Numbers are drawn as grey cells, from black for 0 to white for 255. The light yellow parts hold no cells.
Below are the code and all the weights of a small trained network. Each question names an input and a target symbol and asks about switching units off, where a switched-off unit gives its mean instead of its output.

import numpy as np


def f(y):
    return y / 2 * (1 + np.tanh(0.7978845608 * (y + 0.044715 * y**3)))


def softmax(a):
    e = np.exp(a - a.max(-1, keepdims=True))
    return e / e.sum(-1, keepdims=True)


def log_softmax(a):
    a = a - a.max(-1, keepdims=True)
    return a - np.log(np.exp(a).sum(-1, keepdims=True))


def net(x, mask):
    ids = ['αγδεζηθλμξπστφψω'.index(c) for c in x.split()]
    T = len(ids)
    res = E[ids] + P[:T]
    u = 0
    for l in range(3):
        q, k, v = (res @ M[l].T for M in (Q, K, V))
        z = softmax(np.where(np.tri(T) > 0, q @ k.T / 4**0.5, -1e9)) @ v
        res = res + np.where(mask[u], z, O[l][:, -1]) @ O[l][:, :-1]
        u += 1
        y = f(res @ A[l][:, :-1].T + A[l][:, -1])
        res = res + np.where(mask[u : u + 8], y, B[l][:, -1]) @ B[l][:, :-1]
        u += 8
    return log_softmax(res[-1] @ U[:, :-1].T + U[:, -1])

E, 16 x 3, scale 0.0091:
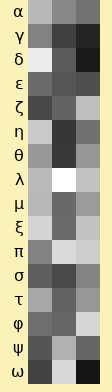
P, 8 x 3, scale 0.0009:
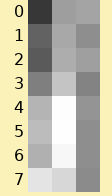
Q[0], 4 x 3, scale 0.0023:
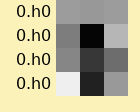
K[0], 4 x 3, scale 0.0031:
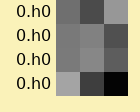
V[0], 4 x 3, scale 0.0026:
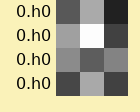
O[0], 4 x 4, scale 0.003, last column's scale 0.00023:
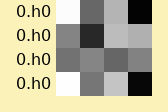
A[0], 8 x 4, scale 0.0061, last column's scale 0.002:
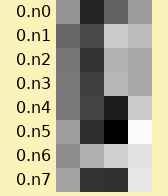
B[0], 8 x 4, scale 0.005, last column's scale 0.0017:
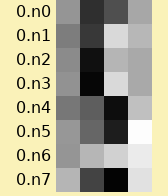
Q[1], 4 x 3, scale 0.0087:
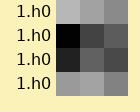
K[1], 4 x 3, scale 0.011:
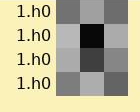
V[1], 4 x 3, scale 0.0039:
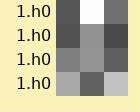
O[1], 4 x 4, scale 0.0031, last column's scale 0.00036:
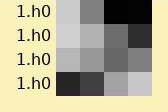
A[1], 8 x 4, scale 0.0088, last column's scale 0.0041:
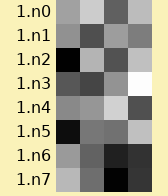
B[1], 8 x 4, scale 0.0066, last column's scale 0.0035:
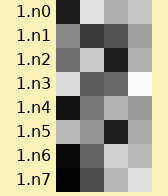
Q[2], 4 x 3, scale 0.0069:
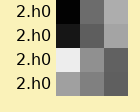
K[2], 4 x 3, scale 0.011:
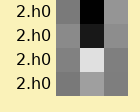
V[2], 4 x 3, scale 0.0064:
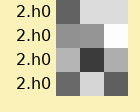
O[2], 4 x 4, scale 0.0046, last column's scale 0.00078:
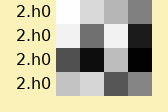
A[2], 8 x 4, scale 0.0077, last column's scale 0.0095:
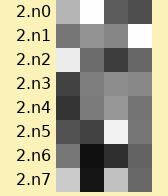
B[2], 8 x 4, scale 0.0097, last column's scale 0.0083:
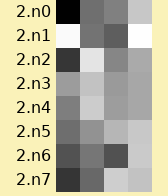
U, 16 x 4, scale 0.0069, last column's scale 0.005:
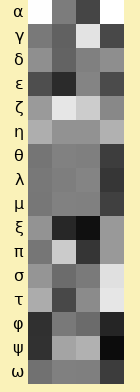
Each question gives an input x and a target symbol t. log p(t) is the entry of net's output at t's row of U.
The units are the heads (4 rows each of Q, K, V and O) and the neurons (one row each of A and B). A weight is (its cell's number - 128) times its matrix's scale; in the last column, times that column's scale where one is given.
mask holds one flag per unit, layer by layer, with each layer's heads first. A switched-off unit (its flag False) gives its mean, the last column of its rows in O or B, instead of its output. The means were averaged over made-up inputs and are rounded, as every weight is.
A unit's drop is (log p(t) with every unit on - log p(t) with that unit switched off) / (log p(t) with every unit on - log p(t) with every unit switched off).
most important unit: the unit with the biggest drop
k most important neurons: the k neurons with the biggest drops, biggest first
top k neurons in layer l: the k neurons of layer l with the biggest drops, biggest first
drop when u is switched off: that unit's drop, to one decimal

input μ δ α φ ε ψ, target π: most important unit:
1.n2
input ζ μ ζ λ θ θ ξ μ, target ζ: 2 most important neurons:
(1.n7, 1.n0)
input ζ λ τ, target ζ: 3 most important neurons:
(1.n7, 2.n2, 1.n0)
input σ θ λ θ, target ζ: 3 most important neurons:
(2.n2, 1.n0, 1.n7)
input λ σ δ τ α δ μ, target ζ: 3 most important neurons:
(1.n7, 1.n6, 1.n0)
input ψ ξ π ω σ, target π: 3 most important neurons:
(1.n7, 2.n2, 1.n2)
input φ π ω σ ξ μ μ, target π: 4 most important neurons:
(1.n7, 1.n6, 1.n2, 1.n0)
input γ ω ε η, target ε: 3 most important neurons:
(1.n7, 1.n6, 0.n7)
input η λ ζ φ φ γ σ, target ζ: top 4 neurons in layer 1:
(1.n7, 1.n0, 1.n3, 1.n6)
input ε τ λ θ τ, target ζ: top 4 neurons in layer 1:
(1.n7, 1.n0, 1.n6, 1.n4)
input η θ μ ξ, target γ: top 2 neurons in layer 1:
(1.n2, 1.n5)
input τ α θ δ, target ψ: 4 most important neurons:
(1.n7, 1.n6, 2.n4, 2.n5)
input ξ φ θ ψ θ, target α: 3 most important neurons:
(1.n7, 2.n0, 2.n7)
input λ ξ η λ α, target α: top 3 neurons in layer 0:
(0.n1, 0.n3, 0.n2)
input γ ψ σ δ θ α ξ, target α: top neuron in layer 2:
(2.n0)
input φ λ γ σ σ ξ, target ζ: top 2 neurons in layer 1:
(1.n7, 1.n6)
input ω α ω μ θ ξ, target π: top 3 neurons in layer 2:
(2.n0, 2.n2, 2.n7)
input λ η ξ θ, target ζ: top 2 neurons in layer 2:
(2.n2, 2.n7)
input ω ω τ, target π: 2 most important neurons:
(2.n2, 1.n0)
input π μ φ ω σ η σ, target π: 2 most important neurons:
(1.n7, 1.n2)
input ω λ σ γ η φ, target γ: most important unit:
1.n4
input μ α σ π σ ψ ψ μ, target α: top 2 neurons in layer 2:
(2.n7, 2.n5)
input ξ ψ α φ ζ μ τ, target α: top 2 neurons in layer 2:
(2.n0, 2.n7)
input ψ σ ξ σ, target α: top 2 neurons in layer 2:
(2.n0, 2.n7)
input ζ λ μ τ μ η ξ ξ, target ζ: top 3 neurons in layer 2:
(2.n2, 2.n7, 2.n6)
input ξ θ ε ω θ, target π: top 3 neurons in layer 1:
(1.n7, 1.n0, 1.n2)
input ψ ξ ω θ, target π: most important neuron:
(2.n2)
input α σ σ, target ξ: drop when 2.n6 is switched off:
0.1
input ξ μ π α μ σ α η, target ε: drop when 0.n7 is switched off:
0.2
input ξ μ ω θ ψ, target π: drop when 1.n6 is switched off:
0.3
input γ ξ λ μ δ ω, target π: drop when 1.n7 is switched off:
0.0
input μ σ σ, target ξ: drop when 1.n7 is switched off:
0.1
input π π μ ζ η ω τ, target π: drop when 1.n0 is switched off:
0.5
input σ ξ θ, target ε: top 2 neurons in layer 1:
(1.n0, 1.n2)
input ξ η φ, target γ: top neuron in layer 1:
(1.n2)
